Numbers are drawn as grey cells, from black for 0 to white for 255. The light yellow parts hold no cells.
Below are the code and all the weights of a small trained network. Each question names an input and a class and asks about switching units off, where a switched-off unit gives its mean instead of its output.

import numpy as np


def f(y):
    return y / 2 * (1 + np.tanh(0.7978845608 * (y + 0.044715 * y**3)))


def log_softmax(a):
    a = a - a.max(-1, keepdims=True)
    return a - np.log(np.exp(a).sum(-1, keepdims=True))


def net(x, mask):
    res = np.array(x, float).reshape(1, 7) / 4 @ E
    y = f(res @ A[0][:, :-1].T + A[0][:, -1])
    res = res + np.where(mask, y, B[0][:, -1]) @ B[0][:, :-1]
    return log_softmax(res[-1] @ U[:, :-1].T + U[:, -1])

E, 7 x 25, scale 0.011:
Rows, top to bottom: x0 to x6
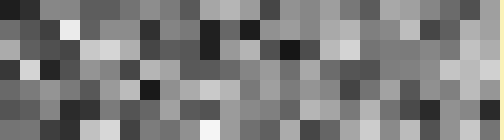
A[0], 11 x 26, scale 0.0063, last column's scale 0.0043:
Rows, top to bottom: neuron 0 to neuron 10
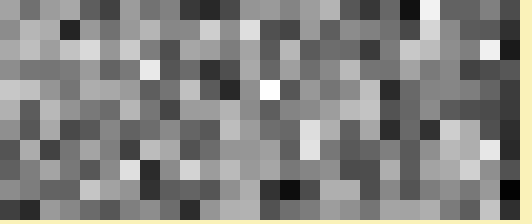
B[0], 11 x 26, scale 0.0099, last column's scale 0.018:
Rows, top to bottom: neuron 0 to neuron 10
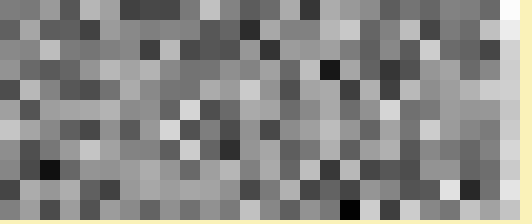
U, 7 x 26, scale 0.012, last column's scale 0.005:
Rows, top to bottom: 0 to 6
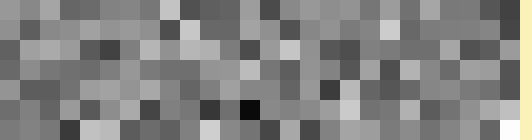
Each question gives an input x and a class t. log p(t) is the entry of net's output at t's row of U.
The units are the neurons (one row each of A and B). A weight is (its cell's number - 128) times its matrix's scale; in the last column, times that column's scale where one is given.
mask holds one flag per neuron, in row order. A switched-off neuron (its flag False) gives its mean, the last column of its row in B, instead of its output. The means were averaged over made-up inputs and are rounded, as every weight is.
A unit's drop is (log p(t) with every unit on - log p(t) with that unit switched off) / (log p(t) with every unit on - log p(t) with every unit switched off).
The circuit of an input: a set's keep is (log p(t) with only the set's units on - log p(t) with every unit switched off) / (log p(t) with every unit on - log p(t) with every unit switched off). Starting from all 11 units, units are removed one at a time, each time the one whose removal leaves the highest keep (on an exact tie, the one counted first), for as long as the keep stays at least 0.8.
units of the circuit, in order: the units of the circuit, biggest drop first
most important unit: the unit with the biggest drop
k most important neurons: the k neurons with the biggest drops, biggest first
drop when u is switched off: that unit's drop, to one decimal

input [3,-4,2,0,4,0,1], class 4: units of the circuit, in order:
neuron 8
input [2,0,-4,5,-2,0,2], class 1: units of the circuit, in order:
neuron 9; neuron 7
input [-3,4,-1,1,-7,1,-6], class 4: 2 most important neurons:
neuron 3; neuron 1
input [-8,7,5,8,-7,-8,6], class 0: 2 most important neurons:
neuron 2; neuron 1
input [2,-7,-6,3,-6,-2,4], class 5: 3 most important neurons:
neuron 1; neuron 9; neuron 8
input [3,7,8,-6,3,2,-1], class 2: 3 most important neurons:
neuron 9; neuron 1; neuron 7
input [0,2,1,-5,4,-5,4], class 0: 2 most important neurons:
neuron 2; neuron 0
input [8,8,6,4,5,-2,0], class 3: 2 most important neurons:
neuron 10; neuron 1
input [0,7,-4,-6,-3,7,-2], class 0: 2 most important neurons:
neuron 1; neuron 6
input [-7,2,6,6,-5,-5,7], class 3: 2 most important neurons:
neuron 4; neuron 0
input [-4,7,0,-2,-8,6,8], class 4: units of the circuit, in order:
neuron 0; neuron 1
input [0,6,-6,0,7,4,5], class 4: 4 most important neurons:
neuron 9; neuron 8; neuron 1; neuron 0
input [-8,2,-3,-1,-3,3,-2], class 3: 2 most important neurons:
neuron 4; neuron 9
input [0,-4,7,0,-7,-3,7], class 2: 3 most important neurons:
neuron 9; neuron 0; neuron 8
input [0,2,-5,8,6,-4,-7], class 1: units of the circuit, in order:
neuron 7
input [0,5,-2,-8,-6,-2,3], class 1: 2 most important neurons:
neuron 5; neuron 1
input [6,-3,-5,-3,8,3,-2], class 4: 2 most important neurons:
neuron 8; neuron 9
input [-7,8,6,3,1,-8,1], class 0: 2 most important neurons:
neuron 2; neuron 1
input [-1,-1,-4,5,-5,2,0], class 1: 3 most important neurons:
neuron 7; neuron 9; neuron 8
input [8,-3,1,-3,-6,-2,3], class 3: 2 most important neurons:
neuron 10; neuron 8
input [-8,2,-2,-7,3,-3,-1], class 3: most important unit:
neuron 4
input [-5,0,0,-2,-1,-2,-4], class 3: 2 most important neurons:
neuron 4; neuron 9
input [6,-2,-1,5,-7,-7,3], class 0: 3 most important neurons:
neuron 2; neuron 8; neuron 4
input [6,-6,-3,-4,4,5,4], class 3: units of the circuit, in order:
neuron 0; neuron 9
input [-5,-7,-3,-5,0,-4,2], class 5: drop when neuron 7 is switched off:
0.1
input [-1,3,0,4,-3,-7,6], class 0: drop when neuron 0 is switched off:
0.3
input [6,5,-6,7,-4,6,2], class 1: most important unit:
neuron 7
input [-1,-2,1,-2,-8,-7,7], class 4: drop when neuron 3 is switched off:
0.8
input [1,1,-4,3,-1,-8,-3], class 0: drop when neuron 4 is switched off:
0.0
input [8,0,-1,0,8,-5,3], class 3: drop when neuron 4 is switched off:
-0.1
